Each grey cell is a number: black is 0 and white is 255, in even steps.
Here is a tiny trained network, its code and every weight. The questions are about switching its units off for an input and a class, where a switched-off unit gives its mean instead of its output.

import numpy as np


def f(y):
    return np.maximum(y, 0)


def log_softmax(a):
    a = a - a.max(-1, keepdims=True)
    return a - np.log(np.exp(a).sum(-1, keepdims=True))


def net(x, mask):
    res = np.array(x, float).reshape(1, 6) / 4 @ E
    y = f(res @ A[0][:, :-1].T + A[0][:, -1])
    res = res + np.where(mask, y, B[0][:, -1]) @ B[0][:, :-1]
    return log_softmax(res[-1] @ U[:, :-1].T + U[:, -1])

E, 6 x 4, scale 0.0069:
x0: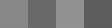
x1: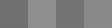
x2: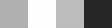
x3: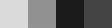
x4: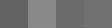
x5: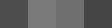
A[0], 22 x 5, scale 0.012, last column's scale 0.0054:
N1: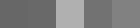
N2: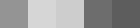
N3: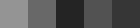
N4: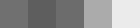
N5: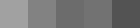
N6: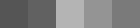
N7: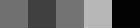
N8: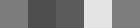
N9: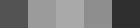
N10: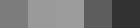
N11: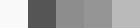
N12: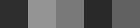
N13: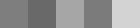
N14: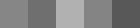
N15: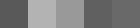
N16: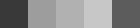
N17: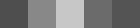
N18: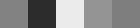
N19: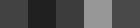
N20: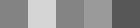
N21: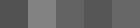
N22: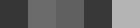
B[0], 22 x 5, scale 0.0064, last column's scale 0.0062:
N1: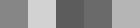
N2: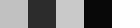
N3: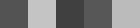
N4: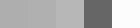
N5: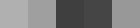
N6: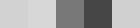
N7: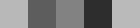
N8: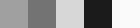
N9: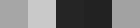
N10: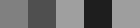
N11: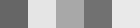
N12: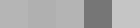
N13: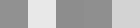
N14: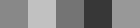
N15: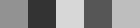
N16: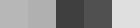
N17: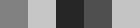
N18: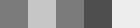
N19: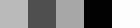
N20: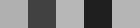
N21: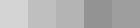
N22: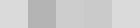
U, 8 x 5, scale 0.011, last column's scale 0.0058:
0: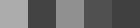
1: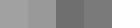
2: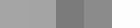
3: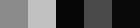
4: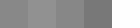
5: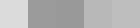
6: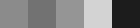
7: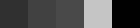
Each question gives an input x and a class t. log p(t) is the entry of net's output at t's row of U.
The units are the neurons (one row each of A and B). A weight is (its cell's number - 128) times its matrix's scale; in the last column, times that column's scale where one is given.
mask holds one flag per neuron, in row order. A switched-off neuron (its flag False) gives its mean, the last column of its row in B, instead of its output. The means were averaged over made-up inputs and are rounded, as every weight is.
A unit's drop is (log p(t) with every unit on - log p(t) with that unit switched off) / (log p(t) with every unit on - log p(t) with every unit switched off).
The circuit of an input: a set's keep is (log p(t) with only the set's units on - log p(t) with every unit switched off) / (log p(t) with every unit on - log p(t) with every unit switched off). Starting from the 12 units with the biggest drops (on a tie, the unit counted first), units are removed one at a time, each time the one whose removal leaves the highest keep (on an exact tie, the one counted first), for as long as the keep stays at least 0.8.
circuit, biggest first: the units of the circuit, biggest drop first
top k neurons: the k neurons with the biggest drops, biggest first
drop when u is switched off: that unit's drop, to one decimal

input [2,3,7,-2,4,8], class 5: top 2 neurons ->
[N22, N12]
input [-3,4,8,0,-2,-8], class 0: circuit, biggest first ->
[N2, N20]
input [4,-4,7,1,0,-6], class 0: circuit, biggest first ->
[N2]
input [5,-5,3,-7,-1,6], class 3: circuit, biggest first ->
[N17, N9]
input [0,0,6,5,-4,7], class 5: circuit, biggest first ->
[N22, N12]
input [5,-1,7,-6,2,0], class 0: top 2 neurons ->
[N2, N15]
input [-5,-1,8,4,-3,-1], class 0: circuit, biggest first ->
[N2, N20]
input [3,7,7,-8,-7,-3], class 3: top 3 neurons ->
[N17, N9, N16]
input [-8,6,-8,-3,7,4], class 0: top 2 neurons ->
[N19, N8]
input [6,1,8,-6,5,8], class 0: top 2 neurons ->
[N2, N15]
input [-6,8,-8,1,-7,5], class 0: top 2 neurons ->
[N19, N8]
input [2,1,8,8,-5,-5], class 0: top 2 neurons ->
[N2, N20]
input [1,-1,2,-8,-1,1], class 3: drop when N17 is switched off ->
0.1
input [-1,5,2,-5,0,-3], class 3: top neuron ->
[N16]
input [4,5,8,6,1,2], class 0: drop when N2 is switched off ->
0.4
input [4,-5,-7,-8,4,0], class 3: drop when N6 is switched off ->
0.2
